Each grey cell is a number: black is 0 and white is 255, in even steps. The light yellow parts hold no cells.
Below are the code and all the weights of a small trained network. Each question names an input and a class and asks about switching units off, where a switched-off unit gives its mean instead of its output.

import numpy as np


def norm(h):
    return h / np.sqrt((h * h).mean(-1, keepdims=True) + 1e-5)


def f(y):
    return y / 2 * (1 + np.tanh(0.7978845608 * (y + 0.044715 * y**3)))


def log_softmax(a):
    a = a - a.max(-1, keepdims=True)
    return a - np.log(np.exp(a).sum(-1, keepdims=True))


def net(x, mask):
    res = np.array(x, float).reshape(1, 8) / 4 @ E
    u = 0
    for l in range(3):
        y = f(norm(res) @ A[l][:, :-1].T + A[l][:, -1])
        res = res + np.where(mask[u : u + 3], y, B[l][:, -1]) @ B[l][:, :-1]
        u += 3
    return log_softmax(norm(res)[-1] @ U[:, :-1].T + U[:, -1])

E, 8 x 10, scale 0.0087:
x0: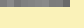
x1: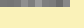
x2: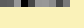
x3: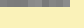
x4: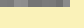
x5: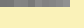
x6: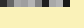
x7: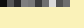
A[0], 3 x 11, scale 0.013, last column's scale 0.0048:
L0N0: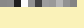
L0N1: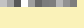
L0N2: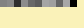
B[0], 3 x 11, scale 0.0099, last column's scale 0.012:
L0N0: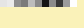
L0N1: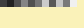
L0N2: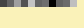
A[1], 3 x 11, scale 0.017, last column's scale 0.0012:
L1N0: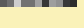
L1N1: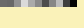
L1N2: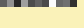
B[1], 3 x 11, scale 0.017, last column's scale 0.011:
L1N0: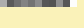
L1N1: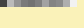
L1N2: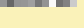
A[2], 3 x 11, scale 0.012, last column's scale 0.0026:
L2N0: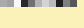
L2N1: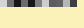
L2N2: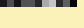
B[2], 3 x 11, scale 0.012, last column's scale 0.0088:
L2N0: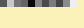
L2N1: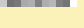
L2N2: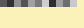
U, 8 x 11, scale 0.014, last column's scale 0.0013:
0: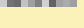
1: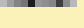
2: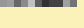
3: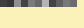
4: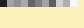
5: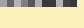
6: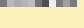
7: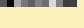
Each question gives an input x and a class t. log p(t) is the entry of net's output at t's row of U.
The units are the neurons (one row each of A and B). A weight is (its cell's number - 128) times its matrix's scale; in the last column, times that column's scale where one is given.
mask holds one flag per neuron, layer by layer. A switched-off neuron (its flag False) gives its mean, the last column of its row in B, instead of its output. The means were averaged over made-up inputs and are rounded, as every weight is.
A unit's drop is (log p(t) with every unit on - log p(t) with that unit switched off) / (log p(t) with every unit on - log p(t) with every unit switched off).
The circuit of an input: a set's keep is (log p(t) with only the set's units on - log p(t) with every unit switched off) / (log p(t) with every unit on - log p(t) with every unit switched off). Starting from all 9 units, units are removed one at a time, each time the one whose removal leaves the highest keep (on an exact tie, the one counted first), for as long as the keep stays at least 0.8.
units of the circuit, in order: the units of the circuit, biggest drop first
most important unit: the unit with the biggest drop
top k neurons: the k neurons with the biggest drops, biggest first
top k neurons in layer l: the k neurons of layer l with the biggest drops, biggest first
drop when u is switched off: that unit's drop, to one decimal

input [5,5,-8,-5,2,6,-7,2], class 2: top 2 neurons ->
L0N0; L0N2
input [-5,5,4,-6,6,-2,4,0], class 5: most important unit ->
L1N0
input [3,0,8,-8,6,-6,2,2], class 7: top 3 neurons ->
L0N2; L0N1; L0N0
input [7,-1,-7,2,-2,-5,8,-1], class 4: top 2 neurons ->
L1N1; L0N1
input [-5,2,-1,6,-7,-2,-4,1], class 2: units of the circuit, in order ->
L0N2; L2N2
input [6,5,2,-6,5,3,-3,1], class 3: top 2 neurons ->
L0N0; L1N0
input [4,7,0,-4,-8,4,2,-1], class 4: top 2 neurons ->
L0N0; L1N1
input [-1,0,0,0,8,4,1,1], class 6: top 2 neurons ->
L0N2; L0N1
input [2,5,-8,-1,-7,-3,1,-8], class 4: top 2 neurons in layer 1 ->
L1N1; L1N0
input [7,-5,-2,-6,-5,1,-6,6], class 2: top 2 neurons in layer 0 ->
L0N0; L0N2
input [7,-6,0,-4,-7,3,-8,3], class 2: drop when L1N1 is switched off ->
0.1
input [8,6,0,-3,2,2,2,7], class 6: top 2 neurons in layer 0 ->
L0N1; L0N0
